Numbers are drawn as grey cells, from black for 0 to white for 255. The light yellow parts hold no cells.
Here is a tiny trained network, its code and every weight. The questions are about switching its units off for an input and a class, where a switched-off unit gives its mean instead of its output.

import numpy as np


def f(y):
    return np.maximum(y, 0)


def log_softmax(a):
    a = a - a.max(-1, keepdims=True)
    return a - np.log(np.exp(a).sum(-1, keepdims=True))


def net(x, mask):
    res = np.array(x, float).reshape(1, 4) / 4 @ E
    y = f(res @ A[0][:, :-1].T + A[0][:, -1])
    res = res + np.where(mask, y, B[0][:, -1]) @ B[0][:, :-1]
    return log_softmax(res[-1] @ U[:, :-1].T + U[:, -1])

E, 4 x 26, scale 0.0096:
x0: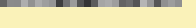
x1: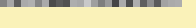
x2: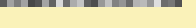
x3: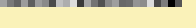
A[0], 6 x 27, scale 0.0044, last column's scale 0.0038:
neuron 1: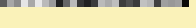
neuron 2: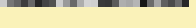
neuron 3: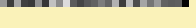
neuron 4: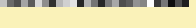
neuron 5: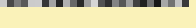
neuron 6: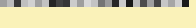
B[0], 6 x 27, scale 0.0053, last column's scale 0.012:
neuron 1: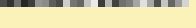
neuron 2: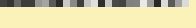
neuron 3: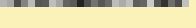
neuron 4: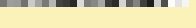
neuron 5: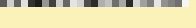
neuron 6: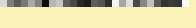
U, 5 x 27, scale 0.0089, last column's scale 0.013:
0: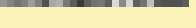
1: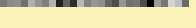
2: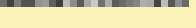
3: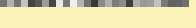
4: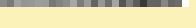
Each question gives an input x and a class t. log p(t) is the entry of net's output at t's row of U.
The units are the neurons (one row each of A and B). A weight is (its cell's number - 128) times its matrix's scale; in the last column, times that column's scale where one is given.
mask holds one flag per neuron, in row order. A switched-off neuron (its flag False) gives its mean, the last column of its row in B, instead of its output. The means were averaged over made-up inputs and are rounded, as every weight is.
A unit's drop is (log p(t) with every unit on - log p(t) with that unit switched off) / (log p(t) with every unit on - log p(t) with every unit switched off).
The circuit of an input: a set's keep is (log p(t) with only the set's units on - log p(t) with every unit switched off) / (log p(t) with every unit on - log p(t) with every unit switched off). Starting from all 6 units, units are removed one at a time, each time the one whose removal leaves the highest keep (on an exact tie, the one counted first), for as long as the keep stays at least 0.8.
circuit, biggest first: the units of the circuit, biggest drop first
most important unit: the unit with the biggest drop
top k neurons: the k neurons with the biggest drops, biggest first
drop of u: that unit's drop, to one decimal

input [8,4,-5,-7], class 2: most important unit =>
neuron 1
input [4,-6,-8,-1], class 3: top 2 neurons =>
neuron 5; neuron 6
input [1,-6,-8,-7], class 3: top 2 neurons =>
neuron 5; neuron 4
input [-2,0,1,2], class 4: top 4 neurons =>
neuron 5; neuron 1; neuron 6; neuron 2
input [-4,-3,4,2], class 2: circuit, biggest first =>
neuron 5; neuron 6
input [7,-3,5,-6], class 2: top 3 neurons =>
neuron 4; neuron 1; neuron 5
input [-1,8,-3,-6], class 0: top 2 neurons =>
neuron 6; neuron 4
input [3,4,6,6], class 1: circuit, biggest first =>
neuron 4; neuron 5
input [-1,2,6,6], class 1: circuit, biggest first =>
neuron 4; neuron 5
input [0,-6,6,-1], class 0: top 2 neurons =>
neuron 5; neuron 3
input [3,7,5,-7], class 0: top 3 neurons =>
neuron 6; neuron 4; neuron 5
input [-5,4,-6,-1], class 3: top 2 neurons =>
neuron 5; neuron 1
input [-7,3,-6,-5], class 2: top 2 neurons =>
neuron 2; neuron 4
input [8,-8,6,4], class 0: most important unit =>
neuron 3
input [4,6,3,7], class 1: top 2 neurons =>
neuron 4; neuron 3
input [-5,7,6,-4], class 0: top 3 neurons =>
neuron 6; neuron 5; neuron 4
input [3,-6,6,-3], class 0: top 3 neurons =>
neuron 5; neuron 3; neuron 4
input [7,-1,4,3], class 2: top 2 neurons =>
neuron 1; neuron 5
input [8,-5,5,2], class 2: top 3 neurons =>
neuron 1; neuron 6; neuron 5
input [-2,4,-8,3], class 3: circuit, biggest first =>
neuron 5
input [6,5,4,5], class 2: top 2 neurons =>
neuron 1; neuron 5
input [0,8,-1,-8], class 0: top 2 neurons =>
neuron 6; neuron 4
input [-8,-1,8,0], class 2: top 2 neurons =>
neuron 2; neuron 5
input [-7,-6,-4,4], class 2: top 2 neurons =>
neuron 2; neuron 6
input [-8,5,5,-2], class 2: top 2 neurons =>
neuron 2; neuron 5
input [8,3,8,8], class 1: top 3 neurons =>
neuron 4; neuron 5; neuron 2
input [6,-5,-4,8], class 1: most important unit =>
neuron 4
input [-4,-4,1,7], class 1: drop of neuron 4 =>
0.9
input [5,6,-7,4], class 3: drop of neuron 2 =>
0.1
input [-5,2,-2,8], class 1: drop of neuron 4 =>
1.3
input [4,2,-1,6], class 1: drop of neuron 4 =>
1.0
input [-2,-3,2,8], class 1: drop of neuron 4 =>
0.7
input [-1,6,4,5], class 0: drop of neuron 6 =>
0.7
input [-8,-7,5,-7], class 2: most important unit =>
neuron 2
